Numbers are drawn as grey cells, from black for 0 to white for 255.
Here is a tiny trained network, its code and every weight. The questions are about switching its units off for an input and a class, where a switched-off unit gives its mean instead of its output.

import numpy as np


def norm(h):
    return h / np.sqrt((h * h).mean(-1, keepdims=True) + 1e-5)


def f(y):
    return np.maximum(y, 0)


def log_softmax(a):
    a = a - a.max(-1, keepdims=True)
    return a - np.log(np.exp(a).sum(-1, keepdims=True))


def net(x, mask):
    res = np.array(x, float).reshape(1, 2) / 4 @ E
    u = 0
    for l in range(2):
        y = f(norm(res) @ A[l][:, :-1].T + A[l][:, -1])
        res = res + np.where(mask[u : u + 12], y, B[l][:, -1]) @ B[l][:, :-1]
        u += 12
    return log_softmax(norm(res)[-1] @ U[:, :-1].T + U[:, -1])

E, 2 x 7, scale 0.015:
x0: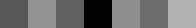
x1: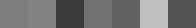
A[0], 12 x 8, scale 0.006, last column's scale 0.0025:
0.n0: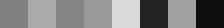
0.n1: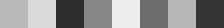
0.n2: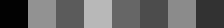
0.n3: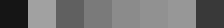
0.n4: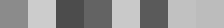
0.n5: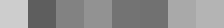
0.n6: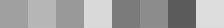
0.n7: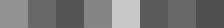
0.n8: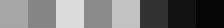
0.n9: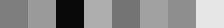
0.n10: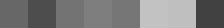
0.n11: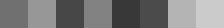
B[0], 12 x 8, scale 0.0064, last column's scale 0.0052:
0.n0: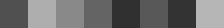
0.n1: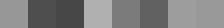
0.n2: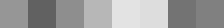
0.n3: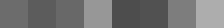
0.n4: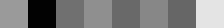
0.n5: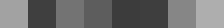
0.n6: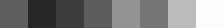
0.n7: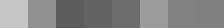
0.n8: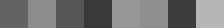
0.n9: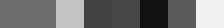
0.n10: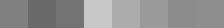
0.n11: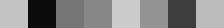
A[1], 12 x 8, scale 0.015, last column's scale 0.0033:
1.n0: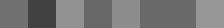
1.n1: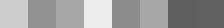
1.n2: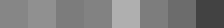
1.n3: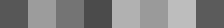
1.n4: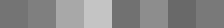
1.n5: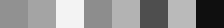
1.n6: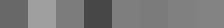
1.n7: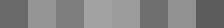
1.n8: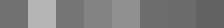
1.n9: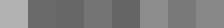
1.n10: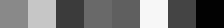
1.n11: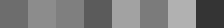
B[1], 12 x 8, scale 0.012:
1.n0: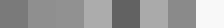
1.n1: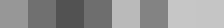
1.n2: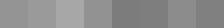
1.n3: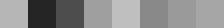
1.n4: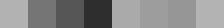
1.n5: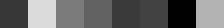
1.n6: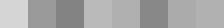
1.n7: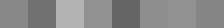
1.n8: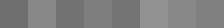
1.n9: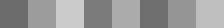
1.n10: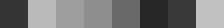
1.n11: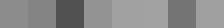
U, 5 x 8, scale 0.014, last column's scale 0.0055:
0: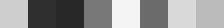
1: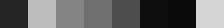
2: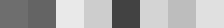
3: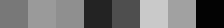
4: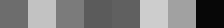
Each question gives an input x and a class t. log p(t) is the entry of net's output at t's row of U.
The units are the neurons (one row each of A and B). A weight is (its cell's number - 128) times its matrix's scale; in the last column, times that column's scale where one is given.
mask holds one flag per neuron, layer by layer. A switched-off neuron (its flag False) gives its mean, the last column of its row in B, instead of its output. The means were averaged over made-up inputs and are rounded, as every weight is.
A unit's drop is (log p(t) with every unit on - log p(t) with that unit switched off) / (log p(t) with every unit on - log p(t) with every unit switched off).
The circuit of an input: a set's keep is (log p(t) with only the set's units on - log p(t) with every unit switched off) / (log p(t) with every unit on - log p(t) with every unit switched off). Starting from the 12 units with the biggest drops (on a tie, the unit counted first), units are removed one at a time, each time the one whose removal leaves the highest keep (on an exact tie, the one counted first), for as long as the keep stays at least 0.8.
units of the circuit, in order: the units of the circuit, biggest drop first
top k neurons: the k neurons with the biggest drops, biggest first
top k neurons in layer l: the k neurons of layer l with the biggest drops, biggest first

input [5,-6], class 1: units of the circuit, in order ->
[1.n5]
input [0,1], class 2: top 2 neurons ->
[1.n5; 1.n10]
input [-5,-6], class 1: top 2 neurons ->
[1.n5; 0.n4]
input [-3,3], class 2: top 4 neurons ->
[0.n6; 0.n9; 1.n5; 1.n10]
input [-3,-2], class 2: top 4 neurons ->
[0.n6; 0.n8; 0.n5; 1.n1]
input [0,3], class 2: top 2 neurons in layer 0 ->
[0.n9; 0.n8]
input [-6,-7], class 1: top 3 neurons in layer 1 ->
[1.n5; 1.n3; 1.n6]
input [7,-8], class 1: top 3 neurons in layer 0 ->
[0.n6; 0.n8; 0.n0]
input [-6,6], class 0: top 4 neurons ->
[1.n1; 1.n5; 1.n4; 0.n8]
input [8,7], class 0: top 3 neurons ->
[1.n3; 1.n5; 1.n6]
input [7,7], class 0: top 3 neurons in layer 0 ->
[0.n0; 0.n8; 0.n9]
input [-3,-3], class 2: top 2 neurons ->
[0.n6; 0.n8]
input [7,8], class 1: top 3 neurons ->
[1.n10; 0.n6; 1.n1]
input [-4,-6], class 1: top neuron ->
[1.n5]
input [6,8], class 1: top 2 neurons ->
[1.n10; 0.n6]
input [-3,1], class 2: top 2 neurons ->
[0.n6; 1.n5]
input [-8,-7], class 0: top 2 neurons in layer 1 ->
[1.n1; 1.n4]
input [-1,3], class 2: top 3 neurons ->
[0.n9; 1.n5; 1.n10]
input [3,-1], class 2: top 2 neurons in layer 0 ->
[0.n4; 0.n6]
